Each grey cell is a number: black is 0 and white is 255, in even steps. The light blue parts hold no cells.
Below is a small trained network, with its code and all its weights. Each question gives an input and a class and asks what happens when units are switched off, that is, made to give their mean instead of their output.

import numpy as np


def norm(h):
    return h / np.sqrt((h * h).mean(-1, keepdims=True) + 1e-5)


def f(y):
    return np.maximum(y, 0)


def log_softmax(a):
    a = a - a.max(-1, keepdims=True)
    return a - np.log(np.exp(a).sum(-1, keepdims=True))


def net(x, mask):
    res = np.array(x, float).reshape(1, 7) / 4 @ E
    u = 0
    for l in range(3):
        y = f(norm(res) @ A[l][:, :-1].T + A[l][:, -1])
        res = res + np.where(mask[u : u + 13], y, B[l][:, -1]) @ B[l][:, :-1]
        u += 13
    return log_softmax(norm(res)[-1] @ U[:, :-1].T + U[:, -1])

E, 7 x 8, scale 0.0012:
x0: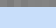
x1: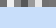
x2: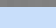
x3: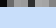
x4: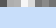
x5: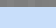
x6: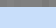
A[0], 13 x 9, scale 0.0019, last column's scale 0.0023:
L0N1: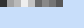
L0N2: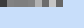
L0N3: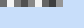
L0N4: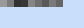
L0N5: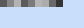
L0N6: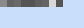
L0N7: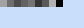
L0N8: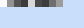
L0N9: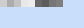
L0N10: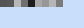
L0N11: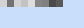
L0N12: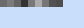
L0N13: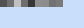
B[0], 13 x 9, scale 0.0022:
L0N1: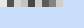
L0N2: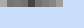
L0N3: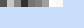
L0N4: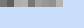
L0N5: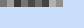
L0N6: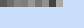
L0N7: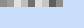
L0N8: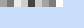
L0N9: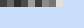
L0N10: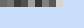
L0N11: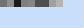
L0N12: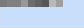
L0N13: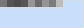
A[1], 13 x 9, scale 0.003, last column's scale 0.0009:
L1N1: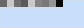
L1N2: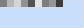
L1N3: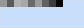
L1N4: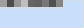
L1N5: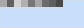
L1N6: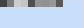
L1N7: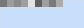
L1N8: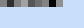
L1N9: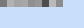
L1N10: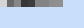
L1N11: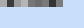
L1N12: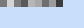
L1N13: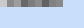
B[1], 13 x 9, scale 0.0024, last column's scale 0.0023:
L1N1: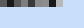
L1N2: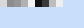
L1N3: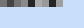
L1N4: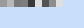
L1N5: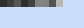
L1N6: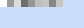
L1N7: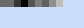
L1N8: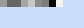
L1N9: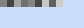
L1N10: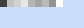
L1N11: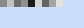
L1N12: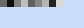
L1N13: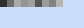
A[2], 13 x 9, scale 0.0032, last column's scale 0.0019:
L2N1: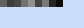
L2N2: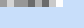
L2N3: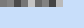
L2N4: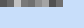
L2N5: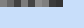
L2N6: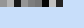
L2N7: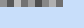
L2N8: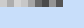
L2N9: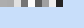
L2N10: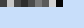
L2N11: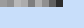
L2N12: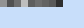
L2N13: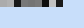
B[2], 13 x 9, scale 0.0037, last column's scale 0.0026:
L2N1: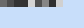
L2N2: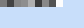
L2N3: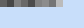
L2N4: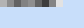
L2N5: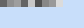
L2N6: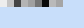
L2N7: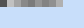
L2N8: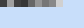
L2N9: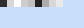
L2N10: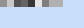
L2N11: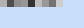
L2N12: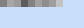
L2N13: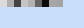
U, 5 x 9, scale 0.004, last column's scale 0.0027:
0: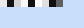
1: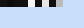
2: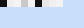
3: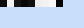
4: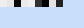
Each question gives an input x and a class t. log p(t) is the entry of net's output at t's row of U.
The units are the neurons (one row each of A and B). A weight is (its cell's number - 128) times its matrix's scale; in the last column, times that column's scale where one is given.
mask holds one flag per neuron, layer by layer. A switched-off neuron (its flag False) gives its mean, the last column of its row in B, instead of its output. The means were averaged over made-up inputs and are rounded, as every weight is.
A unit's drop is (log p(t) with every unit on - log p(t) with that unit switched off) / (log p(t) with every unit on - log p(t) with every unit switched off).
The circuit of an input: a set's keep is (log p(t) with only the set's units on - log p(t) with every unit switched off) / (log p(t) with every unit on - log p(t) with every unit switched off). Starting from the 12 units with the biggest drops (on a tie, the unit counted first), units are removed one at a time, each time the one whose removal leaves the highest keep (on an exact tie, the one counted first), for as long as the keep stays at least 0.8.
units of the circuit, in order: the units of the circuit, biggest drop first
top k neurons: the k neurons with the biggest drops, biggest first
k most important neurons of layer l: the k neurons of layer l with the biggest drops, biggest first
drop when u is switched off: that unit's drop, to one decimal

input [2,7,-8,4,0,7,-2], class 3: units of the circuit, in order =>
L0N3, L2N9
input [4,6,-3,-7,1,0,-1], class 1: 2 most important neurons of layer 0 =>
L0N9, L0N1
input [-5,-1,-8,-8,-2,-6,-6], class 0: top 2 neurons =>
L0N8, L0N3
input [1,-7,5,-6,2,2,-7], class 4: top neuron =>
L1N11
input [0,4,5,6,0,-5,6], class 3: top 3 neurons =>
L0N8, L0N10, L2N10
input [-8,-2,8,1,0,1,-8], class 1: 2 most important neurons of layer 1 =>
L1N8, L1N2
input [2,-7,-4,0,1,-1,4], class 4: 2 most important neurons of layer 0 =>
L0N8, L0N1
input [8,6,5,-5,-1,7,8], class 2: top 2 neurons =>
L0N8, L1N2
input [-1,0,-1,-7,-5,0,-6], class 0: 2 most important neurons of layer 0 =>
L0N3, L0N8
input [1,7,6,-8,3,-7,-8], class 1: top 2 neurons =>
L1N1, L0N9
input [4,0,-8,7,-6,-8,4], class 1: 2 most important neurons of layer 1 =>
L1N11, L1N4
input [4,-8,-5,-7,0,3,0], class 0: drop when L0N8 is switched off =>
1.4
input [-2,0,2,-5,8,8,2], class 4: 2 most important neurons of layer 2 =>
L2N6, L2N13
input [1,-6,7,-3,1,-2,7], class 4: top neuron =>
L0N1
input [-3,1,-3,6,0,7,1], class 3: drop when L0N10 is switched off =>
2.3
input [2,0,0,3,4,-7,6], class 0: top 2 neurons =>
L0N1, L0N3
